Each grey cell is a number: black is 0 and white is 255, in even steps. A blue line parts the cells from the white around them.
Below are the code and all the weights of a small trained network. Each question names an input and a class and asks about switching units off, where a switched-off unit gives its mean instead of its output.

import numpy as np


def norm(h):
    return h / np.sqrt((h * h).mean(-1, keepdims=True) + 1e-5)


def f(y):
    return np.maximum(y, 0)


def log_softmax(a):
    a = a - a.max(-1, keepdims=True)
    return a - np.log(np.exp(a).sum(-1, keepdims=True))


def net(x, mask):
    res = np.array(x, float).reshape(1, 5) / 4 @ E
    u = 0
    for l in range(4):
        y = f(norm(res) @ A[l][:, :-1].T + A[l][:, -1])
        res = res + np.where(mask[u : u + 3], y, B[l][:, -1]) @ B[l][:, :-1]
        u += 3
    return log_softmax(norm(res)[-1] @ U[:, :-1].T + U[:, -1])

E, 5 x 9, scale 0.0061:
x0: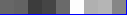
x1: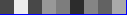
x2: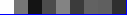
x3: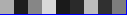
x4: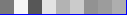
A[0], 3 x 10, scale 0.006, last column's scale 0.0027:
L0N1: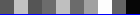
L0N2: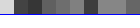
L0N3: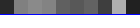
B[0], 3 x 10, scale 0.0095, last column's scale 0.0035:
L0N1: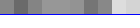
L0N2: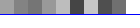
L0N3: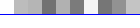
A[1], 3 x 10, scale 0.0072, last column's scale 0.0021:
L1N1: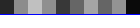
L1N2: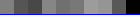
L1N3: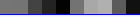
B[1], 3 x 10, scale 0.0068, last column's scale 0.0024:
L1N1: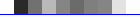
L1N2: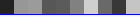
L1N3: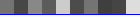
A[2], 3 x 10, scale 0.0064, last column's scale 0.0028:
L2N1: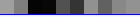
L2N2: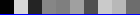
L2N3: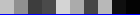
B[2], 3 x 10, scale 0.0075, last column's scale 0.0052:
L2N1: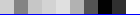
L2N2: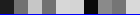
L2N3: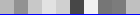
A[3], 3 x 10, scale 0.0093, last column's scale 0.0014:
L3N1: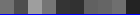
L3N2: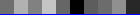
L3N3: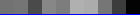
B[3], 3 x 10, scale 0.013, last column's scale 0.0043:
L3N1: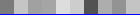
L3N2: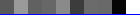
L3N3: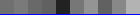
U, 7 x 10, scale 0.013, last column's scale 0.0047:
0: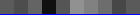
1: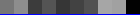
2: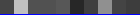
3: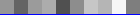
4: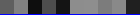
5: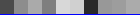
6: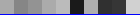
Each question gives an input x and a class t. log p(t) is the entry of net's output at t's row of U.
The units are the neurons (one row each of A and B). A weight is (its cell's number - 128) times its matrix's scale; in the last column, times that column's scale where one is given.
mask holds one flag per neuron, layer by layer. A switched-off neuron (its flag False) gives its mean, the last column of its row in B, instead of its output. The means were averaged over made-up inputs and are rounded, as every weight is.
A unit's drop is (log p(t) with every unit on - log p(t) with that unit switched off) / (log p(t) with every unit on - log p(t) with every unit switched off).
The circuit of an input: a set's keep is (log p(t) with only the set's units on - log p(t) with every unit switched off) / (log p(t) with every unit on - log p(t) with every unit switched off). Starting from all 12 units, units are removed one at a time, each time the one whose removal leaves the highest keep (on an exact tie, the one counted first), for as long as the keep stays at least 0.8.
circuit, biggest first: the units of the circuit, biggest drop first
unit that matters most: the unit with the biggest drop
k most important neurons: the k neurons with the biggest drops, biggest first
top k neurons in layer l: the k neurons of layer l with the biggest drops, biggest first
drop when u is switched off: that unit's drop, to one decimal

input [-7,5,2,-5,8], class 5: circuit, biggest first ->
(L2N2; L0N2)
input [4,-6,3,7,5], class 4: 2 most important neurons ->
(L3N3; L2N3)
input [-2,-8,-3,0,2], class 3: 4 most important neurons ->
(L3N2; L2N2; L2N1; L3N1)
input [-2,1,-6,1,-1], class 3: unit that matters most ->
L0N2
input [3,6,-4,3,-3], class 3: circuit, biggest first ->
(L0N3; L0N2; L3N2)
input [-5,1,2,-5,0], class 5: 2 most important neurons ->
(L0N2; L2N2)
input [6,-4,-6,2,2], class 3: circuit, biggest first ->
(L2N1; L2N2)
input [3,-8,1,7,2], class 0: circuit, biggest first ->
(L3N3; L2N3; L2N1)
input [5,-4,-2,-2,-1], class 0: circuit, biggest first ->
(L3N1; L2N1)
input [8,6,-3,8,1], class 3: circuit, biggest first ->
(L3N2; L0N2)
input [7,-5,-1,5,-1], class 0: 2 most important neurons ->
(L3N3; L1N3)
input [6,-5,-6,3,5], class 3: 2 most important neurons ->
(L3N2; L2N1)
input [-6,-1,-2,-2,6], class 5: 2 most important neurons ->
(L2N2; L0N2)
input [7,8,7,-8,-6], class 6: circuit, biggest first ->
(L2N3)
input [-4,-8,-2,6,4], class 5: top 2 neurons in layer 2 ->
(L2N3; L2N1)
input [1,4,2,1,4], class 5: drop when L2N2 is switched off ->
0.7
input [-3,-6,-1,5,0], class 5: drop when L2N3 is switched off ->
0.2
